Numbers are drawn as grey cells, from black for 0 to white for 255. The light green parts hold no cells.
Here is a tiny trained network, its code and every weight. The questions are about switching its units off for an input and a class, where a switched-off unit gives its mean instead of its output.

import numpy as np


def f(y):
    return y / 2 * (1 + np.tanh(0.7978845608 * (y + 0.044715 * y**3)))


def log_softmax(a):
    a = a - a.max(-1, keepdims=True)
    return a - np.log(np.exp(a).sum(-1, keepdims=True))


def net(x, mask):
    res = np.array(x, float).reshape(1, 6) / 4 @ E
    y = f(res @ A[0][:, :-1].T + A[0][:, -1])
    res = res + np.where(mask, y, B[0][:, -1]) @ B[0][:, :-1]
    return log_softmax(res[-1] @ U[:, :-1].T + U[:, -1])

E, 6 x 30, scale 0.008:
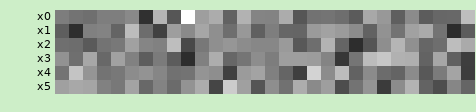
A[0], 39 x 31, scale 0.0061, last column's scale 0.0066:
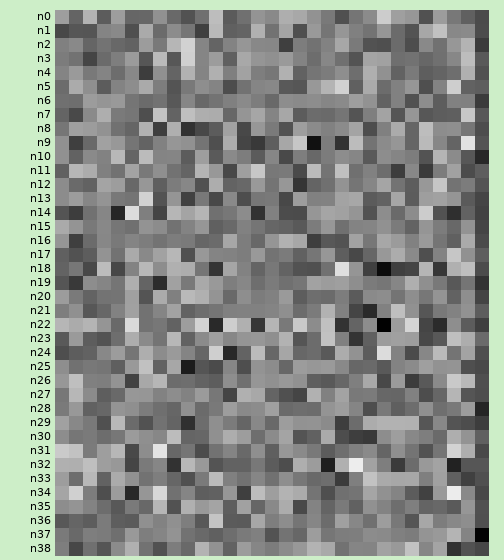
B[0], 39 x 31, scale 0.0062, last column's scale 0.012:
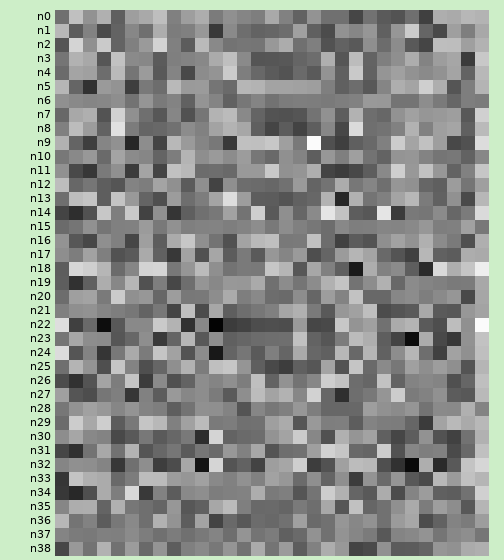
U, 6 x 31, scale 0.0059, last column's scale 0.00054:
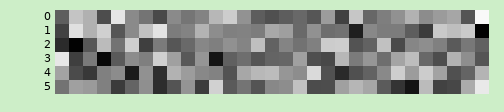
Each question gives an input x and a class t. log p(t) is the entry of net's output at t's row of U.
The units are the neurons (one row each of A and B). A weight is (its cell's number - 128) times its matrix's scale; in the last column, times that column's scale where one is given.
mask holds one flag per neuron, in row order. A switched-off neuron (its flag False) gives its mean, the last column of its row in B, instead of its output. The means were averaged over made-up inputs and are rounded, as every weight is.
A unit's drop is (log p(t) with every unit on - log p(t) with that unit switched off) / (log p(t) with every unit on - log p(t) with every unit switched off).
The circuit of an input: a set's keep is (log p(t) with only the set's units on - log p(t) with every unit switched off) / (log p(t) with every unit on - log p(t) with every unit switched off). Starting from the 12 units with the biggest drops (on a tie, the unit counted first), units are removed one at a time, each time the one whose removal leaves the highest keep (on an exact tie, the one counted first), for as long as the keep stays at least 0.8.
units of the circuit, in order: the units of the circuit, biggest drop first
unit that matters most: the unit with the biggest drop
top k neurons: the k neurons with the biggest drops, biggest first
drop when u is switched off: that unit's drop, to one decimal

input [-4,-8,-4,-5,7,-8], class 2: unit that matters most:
n34
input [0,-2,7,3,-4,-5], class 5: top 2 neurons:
(n22, n23)
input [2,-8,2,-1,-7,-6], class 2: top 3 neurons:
(n34, n26, n31)
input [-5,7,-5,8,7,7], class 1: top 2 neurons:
(n33, n29)
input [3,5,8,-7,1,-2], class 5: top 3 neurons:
(n23, n30, n17)
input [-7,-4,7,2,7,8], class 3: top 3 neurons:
(n22, n7, n3)
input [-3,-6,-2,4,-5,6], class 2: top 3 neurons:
(n34, n26, n31)
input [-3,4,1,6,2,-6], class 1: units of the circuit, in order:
(n33, n0)
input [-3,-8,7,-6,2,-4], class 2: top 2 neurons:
(n26, n34)
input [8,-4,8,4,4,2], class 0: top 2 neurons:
(n3, n7)
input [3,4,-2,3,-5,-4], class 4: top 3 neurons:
(n22, n9, n16)
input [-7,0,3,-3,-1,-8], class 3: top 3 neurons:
(n24, n1, n36)
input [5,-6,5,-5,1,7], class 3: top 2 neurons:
(n22, n14)
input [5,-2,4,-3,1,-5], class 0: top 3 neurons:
(n22, n3, n7)
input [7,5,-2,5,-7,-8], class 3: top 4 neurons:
(n24, n12, n1, n36)
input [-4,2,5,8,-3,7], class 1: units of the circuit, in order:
(n29)
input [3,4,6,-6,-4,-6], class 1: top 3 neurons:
(n18, n22, n2)
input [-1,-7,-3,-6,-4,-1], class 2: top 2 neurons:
(n26, n34)
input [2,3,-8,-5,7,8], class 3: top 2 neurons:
(n22, n23)
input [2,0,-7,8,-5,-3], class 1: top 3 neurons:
(n33, n0, n29)
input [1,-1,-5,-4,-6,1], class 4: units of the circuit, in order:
(n9)
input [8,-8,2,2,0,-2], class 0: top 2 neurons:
(n3, n7)
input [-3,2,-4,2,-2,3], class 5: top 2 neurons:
(n32, n24)
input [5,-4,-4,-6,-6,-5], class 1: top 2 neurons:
(n18, n2)
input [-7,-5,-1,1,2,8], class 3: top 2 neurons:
(n22, n7)
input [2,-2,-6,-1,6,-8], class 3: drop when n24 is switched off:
0.2
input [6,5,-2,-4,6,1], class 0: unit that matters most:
n9
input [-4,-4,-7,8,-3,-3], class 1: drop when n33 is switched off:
0.3
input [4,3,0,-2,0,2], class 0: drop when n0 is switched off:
0.0
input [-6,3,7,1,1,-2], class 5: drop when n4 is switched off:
0.1
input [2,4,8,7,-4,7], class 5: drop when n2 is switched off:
0.1
